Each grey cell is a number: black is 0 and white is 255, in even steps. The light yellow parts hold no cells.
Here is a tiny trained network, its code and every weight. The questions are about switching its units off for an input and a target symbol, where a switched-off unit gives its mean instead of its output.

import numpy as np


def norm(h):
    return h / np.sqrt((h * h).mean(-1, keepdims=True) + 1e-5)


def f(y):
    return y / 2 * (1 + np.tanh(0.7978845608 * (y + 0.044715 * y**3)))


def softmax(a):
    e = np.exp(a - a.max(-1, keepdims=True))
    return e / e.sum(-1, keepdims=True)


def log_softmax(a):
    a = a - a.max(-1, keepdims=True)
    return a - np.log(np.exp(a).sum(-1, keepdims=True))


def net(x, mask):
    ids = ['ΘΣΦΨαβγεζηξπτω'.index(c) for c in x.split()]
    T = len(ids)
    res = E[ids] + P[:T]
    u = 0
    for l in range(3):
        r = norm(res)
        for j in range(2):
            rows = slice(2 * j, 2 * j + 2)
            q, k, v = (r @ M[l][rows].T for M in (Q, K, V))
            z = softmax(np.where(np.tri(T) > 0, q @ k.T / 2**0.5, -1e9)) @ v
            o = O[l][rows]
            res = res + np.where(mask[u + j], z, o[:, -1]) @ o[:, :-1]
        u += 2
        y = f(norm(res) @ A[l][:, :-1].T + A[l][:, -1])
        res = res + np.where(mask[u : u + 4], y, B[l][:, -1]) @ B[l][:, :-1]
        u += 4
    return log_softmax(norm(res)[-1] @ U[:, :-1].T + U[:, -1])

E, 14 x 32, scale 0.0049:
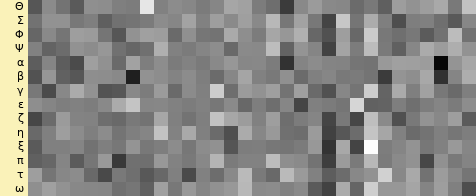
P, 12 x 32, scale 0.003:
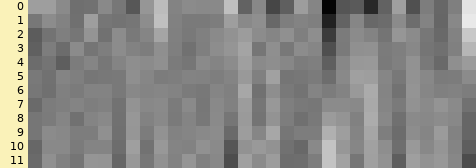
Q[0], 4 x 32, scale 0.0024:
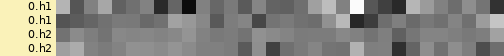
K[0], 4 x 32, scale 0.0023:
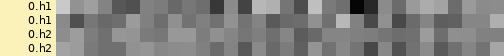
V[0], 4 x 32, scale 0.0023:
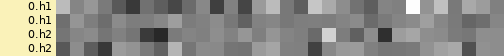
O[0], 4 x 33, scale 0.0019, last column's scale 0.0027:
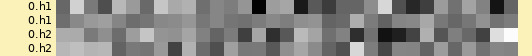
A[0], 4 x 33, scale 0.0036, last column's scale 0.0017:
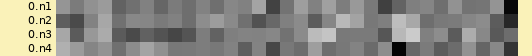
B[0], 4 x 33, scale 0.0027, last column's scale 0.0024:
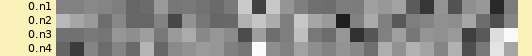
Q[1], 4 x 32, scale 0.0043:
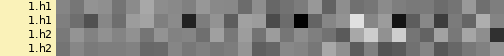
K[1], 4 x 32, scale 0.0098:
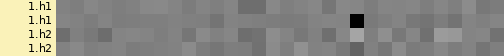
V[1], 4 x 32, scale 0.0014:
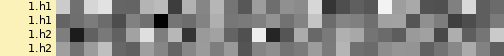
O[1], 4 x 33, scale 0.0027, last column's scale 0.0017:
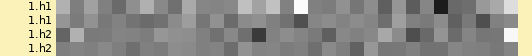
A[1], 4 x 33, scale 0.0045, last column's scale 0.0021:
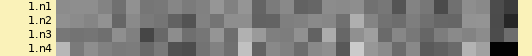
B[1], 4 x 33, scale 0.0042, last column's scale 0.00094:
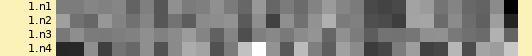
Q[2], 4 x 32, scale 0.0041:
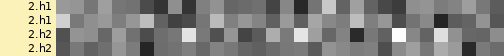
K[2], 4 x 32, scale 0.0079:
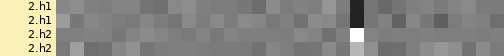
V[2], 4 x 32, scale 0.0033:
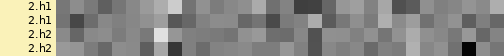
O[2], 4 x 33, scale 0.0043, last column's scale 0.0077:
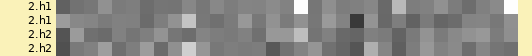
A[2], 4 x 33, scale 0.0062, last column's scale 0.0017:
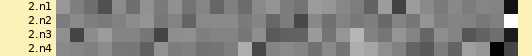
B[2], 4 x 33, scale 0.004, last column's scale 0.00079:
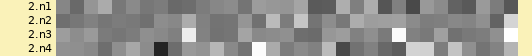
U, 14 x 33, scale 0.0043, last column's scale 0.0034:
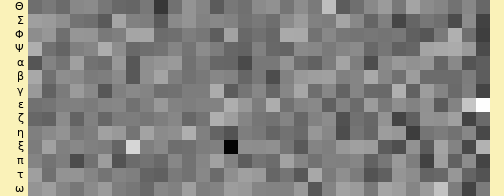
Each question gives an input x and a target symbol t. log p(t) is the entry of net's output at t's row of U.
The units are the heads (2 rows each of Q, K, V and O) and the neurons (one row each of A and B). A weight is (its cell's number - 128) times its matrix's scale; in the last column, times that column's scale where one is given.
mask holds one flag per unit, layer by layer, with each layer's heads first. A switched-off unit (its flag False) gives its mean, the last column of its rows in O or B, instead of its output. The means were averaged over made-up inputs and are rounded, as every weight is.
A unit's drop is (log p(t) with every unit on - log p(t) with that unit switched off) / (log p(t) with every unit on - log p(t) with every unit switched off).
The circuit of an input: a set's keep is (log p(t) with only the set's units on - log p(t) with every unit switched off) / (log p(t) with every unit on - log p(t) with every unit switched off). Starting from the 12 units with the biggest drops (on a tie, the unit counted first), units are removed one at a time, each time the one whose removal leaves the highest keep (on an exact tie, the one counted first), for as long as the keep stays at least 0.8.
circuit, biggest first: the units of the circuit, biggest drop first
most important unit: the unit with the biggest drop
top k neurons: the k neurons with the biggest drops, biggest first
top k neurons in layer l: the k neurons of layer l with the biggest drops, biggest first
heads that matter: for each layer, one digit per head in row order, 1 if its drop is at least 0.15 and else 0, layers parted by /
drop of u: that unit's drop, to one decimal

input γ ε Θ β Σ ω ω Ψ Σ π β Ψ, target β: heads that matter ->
00 / 00 / 01
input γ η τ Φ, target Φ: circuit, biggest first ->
2.h1, 0.n4
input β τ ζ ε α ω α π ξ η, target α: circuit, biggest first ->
2.h2, 1.h1
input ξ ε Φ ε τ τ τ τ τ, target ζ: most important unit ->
0.h1
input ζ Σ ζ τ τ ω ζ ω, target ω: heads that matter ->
10 / 01 / 10
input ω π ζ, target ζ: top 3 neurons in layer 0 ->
0.n3, 0.n4, 0.n1
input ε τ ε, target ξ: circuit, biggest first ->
0.h2, 0.n3, 1.n4
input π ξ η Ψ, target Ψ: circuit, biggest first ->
2.h1, 0.n3, 0.n4
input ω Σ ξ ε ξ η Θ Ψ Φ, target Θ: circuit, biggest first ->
2.h1, 1.h1, 2.h2
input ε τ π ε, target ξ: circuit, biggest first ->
0.h2, 2.n4
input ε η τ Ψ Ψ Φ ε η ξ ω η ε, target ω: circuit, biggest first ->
0.h2, 2.n4, 0.n3
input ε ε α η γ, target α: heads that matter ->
01 / 10 / 01
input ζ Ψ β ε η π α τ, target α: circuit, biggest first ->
2.h2, 1.h1
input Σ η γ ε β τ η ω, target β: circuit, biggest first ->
2.h2, 1.h1, 2.h1
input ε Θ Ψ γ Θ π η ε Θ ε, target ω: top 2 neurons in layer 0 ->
0.n3, 0.n4
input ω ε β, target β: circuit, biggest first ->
2.h2, 2.n3, 1.h1, 2.h1
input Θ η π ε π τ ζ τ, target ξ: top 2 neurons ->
0.n3, 2.n4
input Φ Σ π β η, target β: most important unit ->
2.h2
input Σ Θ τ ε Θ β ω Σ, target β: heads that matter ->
00 / 10 / 01
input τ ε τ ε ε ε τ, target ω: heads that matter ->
11 / 00 / 00
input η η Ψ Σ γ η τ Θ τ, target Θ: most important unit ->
2.h1
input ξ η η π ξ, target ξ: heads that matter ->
01 / 00 / 10
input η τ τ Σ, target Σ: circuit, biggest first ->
2.h1, 0.n4
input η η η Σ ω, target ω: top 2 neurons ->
2.n2, 0.n4
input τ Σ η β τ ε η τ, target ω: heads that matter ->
10 / 00 / 00
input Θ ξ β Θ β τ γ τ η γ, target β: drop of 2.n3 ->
0.2
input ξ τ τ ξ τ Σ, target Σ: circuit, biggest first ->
2.h1
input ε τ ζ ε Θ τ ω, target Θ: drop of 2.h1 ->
0.3
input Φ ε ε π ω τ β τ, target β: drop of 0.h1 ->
0.1
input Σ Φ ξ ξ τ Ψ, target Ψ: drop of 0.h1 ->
0.1
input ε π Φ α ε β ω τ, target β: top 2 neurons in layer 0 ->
0.n3, 0.n4
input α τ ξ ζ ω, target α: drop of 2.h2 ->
0.6
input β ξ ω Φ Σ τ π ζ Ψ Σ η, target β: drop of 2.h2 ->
1.1
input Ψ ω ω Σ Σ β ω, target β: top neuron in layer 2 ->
2.n3
